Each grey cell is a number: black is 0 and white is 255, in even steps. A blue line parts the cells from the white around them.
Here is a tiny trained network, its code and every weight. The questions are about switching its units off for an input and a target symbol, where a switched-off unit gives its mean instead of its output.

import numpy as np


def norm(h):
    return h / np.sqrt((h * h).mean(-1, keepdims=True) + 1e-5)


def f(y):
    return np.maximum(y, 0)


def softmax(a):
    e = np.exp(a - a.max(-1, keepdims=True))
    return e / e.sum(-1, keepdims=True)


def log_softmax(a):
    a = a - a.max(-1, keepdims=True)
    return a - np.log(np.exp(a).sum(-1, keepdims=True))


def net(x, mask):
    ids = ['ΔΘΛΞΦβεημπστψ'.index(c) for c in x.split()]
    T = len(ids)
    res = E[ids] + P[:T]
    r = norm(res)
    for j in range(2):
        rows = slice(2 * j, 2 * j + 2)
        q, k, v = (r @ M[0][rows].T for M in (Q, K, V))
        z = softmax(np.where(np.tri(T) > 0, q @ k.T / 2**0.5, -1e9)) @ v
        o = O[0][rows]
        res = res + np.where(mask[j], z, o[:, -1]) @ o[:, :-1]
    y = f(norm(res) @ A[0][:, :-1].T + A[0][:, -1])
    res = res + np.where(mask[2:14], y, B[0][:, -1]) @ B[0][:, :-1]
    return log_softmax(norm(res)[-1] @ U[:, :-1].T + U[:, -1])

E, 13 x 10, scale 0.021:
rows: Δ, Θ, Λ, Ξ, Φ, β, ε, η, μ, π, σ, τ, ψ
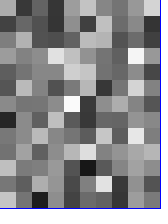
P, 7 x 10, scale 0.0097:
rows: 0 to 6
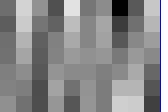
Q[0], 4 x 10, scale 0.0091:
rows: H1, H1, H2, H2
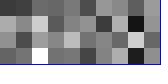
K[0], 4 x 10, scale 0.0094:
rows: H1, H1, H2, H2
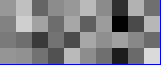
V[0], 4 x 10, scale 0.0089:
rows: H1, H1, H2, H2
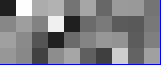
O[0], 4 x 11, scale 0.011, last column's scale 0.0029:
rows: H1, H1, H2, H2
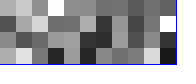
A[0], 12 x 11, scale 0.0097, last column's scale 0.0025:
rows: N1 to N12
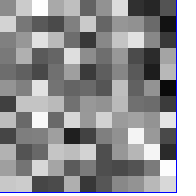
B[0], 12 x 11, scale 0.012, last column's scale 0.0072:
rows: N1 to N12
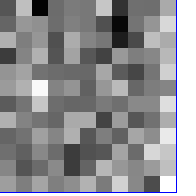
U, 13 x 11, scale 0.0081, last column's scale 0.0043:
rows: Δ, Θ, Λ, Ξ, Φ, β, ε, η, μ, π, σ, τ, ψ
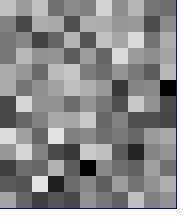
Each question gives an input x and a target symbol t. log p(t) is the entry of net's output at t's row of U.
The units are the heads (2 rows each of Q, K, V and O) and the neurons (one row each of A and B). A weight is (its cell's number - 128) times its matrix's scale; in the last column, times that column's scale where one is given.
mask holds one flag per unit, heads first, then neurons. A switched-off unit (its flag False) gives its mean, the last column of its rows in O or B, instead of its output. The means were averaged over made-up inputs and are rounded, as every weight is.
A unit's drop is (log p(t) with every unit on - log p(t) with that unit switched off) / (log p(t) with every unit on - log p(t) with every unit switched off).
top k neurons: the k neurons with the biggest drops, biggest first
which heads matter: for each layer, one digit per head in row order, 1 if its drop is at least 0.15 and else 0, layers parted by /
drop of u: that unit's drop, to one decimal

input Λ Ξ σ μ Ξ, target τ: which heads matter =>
10
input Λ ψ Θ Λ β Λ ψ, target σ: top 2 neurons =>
N12, N5
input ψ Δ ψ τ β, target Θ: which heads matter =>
01
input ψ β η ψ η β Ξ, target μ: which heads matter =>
10
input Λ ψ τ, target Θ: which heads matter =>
01
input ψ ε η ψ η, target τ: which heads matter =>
11
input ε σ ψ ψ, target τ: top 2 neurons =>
N12, N1
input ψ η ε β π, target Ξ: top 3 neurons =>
N10, N12, N3
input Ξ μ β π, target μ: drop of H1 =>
1.1
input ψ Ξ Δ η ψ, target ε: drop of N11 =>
0.1
